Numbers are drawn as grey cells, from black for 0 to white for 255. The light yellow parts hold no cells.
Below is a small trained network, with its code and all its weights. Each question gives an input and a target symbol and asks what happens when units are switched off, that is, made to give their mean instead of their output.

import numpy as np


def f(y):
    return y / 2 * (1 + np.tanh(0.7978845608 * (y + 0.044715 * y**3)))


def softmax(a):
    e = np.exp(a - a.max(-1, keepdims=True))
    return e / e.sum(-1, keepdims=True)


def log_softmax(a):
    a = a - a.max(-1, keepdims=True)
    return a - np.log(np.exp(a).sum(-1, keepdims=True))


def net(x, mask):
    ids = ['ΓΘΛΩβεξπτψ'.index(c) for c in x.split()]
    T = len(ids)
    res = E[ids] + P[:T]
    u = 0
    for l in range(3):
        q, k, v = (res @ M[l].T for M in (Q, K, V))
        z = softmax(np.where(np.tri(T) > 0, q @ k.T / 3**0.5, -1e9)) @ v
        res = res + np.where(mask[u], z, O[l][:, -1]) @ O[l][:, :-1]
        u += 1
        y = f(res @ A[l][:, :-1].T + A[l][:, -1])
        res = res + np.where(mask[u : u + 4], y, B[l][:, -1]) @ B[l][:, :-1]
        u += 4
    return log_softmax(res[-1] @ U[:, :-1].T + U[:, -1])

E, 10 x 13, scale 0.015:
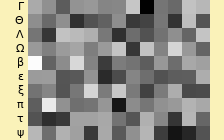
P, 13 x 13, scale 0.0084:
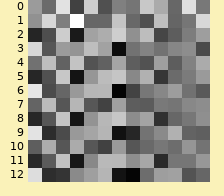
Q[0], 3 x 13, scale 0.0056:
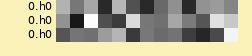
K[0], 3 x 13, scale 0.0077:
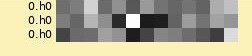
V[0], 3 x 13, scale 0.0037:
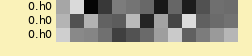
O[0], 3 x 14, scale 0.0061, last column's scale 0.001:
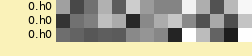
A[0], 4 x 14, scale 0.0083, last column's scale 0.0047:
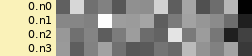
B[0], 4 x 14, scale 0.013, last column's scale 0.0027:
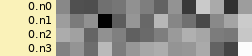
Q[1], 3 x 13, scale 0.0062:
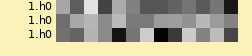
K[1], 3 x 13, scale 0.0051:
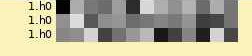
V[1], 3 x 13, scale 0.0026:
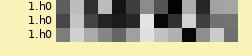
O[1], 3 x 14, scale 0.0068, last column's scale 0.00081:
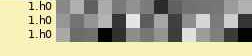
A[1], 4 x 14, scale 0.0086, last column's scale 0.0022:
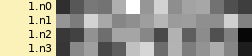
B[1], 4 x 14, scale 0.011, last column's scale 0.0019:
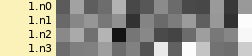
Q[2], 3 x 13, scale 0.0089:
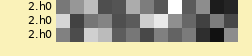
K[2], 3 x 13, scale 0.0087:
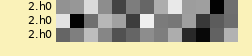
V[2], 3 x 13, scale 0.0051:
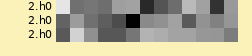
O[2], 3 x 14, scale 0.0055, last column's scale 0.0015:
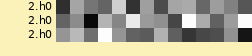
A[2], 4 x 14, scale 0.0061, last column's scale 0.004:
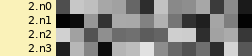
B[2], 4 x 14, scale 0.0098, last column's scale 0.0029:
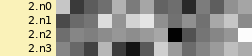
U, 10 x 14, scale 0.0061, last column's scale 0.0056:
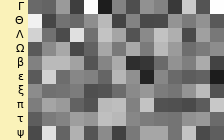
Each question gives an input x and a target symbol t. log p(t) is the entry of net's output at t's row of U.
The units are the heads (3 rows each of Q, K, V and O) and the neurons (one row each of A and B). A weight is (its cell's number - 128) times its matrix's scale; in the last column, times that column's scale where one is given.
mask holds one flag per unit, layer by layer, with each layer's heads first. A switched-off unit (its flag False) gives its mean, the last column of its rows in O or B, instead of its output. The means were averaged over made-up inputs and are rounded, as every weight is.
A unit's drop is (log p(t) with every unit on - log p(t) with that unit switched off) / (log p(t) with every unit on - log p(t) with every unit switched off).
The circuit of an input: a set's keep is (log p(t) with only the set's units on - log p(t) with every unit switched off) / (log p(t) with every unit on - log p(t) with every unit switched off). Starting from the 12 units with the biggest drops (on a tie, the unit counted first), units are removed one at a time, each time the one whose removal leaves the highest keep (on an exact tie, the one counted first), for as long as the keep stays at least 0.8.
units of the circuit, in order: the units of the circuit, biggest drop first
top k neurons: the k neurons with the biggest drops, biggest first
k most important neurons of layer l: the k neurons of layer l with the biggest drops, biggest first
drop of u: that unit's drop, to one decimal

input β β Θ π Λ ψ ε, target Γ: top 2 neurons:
1.n2, 0.n3
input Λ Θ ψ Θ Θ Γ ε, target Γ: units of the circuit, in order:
1.h0, 0.h0
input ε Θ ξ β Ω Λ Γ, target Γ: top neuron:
1.n3
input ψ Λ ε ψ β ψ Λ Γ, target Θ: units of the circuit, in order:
0.n0, 2.h0
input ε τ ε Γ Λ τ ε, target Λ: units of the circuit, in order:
0.h0, 0.n1
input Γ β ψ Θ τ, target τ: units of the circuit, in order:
2.n1, 0.n1, 0.n2, 0.n3
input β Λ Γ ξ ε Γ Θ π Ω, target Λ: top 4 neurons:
1.n3, 2.n0, 0.n2, 1.n2
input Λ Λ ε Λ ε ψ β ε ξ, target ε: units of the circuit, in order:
1.n0, 1.n2, 1.n3
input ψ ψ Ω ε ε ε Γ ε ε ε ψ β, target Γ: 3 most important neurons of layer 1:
1.n1, 1.n2, 1.n3
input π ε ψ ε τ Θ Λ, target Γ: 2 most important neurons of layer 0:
0.n3, 0.n2
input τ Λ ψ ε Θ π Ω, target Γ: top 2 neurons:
0.n1, 0.n2
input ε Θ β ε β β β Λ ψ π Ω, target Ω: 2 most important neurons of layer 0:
0.n1, 0.n3
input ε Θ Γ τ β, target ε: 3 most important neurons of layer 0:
0.n1, 0.n3, 0.n0
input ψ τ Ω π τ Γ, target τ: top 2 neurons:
2.n1, 1.n2
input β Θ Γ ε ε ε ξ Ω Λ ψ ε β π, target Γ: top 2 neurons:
1.n2, 2.n0
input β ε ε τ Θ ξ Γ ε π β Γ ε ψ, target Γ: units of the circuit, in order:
2.h0
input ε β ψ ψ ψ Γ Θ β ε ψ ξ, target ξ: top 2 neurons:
2.n3, 0.n1
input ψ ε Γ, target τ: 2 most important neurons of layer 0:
0.n0, 0.n2
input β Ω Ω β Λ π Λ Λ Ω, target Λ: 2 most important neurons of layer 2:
2.n0, 2.n2
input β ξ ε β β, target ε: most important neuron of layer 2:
2.n2
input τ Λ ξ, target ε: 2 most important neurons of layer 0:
0.n2, 0.n1
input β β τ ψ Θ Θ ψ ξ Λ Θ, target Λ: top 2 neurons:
0.n1, 1.n0
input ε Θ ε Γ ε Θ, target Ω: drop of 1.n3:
0.9
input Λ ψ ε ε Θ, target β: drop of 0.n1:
0.1
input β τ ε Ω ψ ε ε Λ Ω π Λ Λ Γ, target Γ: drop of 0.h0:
0.0
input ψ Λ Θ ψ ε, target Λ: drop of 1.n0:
0.1
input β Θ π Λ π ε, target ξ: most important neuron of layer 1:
1.n1
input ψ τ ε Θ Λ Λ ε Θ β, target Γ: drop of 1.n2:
0.2
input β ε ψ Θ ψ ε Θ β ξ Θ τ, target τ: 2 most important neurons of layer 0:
0.n1, 0.n0
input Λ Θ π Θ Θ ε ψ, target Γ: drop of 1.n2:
0.1
